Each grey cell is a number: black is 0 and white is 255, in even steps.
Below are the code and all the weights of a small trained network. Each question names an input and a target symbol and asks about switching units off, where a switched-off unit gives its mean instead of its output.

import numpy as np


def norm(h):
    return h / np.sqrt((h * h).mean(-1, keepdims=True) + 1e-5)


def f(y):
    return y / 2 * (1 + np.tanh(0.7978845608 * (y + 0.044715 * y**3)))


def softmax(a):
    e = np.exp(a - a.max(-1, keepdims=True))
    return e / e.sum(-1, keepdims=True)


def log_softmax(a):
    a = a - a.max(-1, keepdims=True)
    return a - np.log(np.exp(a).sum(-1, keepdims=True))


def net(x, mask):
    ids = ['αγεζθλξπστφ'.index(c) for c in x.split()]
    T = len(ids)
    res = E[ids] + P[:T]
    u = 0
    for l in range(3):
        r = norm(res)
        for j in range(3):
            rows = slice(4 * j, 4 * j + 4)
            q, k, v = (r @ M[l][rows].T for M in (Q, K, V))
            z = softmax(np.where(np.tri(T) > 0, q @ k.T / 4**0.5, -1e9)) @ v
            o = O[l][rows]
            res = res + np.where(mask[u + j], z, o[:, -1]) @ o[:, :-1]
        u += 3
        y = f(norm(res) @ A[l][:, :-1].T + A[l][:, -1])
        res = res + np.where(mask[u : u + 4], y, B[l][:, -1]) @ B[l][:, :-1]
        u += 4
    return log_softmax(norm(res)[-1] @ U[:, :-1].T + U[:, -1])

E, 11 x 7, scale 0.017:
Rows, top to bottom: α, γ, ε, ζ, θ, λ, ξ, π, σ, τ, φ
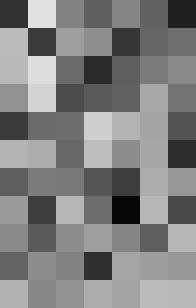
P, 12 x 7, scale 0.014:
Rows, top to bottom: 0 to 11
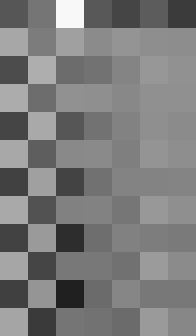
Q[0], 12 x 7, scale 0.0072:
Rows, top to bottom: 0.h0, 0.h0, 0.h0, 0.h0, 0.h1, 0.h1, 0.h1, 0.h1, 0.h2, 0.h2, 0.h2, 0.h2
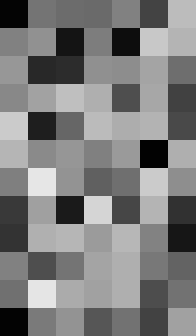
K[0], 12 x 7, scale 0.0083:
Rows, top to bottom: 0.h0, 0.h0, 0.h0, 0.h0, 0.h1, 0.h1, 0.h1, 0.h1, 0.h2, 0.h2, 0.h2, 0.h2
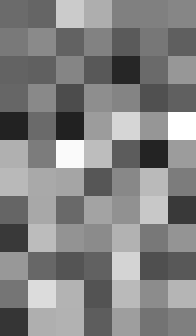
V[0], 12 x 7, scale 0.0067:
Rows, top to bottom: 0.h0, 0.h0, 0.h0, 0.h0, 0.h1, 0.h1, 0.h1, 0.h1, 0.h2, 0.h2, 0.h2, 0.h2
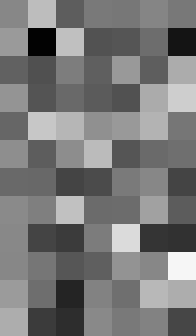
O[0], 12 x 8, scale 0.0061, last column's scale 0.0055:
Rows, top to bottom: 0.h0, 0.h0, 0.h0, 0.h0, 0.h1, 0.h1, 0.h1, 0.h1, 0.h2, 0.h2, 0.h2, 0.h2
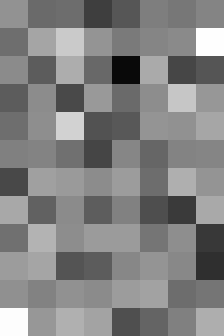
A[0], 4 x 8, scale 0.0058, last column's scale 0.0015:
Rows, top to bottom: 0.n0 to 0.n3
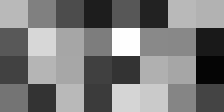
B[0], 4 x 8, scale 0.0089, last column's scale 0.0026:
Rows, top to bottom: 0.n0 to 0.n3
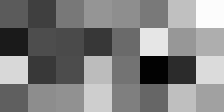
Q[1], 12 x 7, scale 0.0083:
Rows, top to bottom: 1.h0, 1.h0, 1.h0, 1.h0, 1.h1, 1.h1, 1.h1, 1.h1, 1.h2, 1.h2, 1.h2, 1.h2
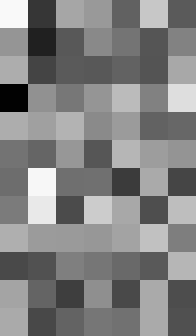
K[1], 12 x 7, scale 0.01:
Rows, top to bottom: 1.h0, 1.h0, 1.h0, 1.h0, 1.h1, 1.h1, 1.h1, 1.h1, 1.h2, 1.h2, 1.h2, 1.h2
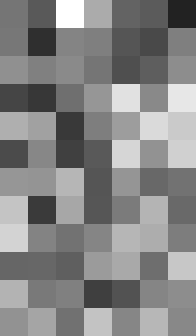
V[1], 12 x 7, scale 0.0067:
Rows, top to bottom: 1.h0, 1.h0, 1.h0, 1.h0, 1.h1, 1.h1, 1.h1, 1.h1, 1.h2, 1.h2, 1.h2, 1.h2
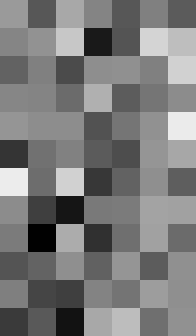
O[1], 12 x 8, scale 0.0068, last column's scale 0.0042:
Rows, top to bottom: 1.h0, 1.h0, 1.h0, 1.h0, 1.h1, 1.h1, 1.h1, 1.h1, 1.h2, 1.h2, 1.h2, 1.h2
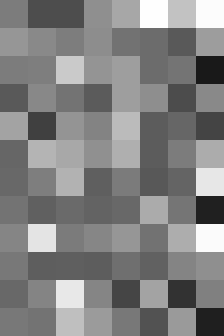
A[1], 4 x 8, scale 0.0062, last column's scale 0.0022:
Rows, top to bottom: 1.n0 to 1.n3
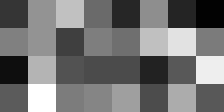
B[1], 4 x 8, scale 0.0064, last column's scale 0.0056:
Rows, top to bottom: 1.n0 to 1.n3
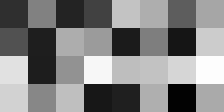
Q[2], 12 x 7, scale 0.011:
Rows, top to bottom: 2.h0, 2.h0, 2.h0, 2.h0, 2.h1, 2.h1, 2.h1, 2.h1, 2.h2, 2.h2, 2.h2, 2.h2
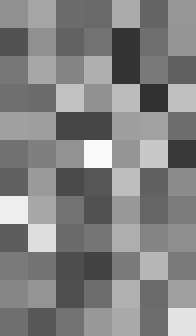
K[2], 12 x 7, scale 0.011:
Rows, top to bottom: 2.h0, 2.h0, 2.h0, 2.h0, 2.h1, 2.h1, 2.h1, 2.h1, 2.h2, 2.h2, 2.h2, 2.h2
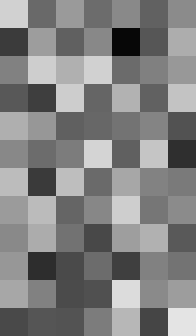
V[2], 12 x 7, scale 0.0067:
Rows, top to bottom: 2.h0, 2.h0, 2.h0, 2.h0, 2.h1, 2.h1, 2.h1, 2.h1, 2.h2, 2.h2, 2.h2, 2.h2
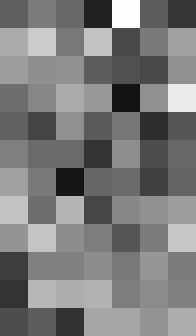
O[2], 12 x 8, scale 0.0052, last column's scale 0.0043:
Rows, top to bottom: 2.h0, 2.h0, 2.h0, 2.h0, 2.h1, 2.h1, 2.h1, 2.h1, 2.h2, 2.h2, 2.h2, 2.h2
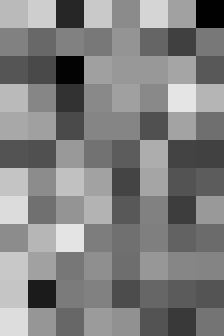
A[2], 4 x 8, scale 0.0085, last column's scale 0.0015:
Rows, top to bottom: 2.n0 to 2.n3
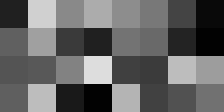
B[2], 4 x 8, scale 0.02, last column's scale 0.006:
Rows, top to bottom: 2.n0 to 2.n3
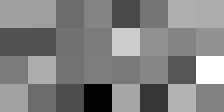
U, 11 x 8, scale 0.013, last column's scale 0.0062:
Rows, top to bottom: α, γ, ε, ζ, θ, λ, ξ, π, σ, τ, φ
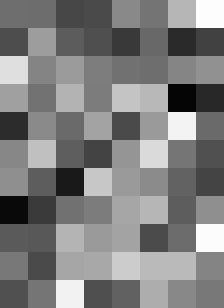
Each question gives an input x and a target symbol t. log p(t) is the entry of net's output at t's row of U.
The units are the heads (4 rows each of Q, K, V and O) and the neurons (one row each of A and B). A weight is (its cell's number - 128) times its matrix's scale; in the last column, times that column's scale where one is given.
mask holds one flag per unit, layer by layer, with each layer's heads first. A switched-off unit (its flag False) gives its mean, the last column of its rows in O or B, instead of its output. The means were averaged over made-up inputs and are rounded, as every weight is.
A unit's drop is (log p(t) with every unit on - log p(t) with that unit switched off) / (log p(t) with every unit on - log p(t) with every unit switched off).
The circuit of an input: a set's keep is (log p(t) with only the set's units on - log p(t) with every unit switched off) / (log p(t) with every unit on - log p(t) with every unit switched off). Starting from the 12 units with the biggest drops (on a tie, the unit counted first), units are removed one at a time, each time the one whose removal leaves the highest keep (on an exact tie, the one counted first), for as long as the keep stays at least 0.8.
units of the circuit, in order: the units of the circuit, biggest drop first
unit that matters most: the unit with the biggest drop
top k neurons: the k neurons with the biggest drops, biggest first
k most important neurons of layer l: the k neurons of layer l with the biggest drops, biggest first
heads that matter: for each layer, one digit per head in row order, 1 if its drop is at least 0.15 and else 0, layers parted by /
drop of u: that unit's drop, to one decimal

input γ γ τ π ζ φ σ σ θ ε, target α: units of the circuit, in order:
1.n2, 2.n3
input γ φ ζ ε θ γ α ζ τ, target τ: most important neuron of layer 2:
2.n2
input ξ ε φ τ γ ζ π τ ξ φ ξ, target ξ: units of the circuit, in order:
0.n2, 1.n2
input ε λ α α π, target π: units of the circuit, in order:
2.n1, 1.n0
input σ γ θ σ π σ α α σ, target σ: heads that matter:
000 / 100 / 000
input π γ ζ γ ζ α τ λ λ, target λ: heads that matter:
010 / 100 / 110
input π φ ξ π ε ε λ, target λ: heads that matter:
000 / 000 / 100
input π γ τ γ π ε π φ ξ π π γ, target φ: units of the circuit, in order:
0.n2, 1.n2
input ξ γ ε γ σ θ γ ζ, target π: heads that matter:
000 / 000 / 100
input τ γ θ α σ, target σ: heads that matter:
000 / 101 / 000
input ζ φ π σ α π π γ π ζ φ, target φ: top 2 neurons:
1.n3, 2.n2
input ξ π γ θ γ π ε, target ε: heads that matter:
000 / 000 / 010
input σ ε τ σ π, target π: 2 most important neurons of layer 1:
1.n0, 1.n2
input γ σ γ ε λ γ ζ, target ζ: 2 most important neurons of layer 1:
1.n2, 1.n3
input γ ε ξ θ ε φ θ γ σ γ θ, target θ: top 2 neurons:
2.n0, 0.n1
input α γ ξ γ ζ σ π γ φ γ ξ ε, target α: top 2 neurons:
1.n2, 2.n2
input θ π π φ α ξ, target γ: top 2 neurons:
1.n2, 2.n2
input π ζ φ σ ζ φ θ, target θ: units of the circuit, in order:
2.n0
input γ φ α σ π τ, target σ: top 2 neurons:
0.n3, 2.n0
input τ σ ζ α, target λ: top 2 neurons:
1.n2, 1.n0
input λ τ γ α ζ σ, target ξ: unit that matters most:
1.n3
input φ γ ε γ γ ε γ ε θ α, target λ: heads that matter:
000 / 000 / 100
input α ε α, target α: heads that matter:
001 / 000 / 000
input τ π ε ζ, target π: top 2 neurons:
1.n2, 1.n1
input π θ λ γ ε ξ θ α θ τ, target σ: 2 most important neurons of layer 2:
2.n0, 2.n2
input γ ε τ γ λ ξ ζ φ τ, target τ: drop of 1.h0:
0.3
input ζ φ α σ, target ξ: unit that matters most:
0.h1
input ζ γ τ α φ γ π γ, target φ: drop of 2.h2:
0.4
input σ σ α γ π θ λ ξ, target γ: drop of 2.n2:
0.2
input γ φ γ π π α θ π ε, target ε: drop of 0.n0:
0.2
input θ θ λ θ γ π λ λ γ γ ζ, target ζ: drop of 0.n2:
0.1
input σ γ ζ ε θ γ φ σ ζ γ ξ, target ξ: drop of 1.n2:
0.9
